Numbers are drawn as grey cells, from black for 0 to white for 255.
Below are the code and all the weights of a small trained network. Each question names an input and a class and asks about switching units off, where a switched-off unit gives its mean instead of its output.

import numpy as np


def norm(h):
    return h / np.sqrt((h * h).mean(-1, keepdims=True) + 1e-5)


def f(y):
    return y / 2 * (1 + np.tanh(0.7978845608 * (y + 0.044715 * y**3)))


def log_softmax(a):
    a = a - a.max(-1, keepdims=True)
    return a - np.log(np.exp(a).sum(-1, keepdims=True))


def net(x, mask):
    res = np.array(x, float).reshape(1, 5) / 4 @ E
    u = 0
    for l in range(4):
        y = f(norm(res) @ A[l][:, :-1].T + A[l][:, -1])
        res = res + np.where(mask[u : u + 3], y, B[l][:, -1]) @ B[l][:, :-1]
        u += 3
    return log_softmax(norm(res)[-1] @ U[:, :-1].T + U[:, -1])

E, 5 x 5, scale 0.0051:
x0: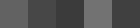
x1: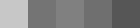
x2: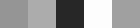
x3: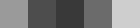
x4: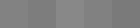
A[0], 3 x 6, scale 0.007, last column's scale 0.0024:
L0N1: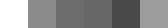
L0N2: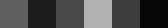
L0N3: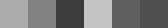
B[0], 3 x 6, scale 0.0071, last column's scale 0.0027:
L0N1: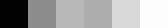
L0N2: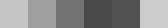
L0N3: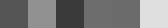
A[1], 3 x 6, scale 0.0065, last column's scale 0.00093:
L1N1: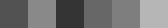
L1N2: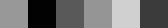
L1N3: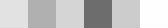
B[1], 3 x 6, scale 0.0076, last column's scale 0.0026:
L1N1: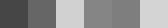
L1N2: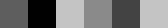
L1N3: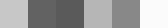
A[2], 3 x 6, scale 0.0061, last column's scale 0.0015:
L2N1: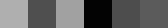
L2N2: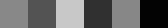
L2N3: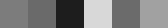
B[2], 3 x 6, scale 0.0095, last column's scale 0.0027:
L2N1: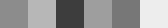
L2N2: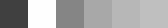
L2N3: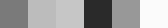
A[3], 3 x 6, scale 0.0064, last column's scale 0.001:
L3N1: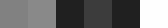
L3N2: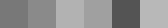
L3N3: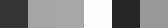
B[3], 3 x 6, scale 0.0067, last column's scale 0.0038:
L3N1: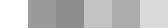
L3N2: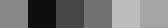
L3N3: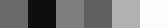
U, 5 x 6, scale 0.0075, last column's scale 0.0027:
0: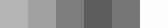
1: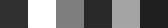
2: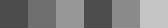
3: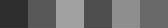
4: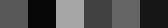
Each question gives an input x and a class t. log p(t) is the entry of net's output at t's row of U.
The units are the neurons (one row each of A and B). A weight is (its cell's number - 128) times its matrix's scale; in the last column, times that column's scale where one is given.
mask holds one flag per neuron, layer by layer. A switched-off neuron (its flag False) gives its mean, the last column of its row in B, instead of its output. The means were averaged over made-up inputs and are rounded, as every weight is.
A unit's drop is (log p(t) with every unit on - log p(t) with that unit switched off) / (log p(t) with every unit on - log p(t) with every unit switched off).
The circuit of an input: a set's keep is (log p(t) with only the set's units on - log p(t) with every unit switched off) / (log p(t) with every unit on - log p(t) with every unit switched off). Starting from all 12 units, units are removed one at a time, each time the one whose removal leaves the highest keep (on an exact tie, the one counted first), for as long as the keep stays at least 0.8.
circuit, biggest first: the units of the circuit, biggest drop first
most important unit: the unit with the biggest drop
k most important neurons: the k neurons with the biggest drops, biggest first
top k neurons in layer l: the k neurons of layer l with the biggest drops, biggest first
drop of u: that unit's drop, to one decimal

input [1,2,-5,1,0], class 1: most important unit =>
L2N2
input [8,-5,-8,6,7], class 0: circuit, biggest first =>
[L0N1 L2N1 L3N1]
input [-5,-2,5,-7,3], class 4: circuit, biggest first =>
[L3N3 L2N2]
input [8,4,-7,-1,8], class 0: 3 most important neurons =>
[L3N1 L2N1 L2N3]
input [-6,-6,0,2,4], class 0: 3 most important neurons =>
[L0N1 L1N3 L3N3]
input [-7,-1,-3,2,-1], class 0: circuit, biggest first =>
[L1N3 L0N1]
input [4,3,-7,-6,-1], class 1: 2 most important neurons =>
[L2N2 L1N2]
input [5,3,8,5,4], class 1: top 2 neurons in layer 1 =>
[L1N3 L1N1]
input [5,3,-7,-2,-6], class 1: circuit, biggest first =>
[L2N2 L2N1]
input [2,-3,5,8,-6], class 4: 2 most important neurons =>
[L1N2 L2N2]
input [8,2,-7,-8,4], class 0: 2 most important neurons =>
[L2N1 L3N1]
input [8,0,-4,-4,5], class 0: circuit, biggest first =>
[L3N1 L2N1]
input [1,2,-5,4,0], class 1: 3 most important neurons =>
[L2N2 L2N1 L1N1]
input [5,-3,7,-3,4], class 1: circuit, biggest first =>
[L2N3]
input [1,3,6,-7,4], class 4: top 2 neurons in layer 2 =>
[L2N2 L2N1]
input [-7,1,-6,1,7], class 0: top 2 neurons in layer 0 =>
[L0N1 L0N3]
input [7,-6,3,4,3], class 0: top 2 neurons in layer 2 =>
[L2N2 L2N3]
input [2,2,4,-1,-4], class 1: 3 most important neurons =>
[L2N3 L1N2 L0N2]
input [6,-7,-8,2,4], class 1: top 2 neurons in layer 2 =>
[L2N2 L2N1]
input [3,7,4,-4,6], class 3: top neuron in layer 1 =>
[L1N2]
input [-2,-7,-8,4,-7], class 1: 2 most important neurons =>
[L2N2 L0N1]
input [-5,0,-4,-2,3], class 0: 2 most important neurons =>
[L1N3 L0N1]
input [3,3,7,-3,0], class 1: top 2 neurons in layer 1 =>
[L1N2 L1N1]
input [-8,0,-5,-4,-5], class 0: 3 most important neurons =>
[L1N3 L0N1 L1N1]
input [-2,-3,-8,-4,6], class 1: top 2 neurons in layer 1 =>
[L1N2 L1N1]
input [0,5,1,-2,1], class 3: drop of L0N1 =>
0.4
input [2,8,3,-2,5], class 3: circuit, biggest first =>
[L0N1]
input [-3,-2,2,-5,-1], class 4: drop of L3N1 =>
0.3
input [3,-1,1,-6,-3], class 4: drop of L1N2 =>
-0.1
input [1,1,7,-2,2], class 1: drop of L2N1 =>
0.0
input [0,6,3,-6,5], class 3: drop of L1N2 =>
0.1
